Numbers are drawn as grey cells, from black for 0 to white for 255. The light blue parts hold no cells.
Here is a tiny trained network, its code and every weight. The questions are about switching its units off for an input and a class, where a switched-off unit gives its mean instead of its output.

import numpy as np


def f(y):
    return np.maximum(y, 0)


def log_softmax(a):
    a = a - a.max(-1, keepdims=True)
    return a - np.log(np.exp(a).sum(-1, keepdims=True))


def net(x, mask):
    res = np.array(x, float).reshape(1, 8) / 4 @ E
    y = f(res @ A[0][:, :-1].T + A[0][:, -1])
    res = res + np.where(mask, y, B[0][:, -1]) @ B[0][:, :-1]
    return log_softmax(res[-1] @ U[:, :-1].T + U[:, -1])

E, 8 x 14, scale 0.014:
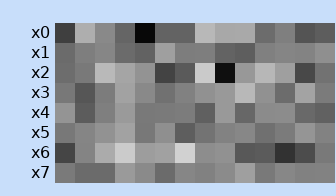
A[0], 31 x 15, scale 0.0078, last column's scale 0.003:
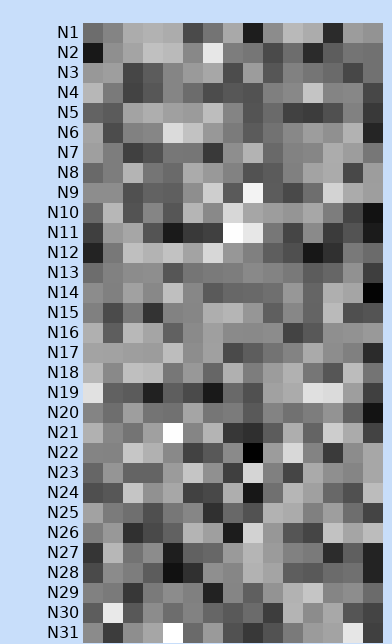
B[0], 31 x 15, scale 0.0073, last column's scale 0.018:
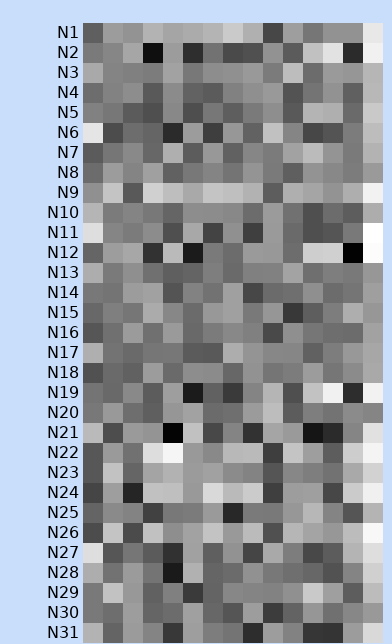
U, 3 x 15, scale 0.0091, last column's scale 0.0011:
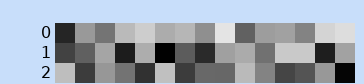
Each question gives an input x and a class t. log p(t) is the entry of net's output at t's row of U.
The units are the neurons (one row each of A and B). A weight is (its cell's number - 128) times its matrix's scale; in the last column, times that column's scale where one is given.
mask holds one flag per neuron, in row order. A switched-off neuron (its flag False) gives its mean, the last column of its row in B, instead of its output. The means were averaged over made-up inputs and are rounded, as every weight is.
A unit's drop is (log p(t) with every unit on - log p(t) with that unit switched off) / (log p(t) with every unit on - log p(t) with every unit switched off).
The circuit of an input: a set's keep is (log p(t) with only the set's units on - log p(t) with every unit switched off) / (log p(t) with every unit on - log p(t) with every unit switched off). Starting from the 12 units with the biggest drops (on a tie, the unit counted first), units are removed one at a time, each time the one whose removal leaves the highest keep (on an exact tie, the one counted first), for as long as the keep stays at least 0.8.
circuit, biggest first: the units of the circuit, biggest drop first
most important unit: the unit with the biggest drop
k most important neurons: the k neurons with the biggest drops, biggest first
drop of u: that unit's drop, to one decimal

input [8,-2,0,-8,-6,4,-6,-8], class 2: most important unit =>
N11
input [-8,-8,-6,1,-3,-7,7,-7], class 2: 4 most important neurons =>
[N21; N31; N6; N19]
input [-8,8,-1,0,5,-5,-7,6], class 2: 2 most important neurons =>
[N21; N31]
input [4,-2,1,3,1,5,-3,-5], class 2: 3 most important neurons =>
[N12; N2; N11]
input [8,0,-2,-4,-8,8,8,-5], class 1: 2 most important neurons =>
[N12; N2]
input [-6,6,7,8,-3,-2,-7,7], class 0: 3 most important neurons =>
[N24; N22; N1]
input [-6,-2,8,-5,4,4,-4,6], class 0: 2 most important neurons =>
[N22; N24]
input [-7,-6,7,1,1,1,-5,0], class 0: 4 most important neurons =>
[N22; N24; N1; N11]
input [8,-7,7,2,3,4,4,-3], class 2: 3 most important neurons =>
[N11; N27; N26]
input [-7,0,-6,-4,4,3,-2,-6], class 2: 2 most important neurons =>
[N21; N6]
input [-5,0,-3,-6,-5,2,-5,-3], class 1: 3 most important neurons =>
[N19; N11; N27]
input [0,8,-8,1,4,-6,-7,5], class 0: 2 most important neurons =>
[N26; N9]
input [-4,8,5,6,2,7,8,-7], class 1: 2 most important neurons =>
[N2; N12]
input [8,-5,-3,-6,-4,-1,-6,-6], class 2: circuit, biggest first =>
[N11]
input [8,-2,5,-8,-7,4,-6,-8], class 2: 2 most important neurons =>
[N11; N27]
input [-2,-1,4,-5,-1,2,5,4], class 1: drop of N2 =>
0.9
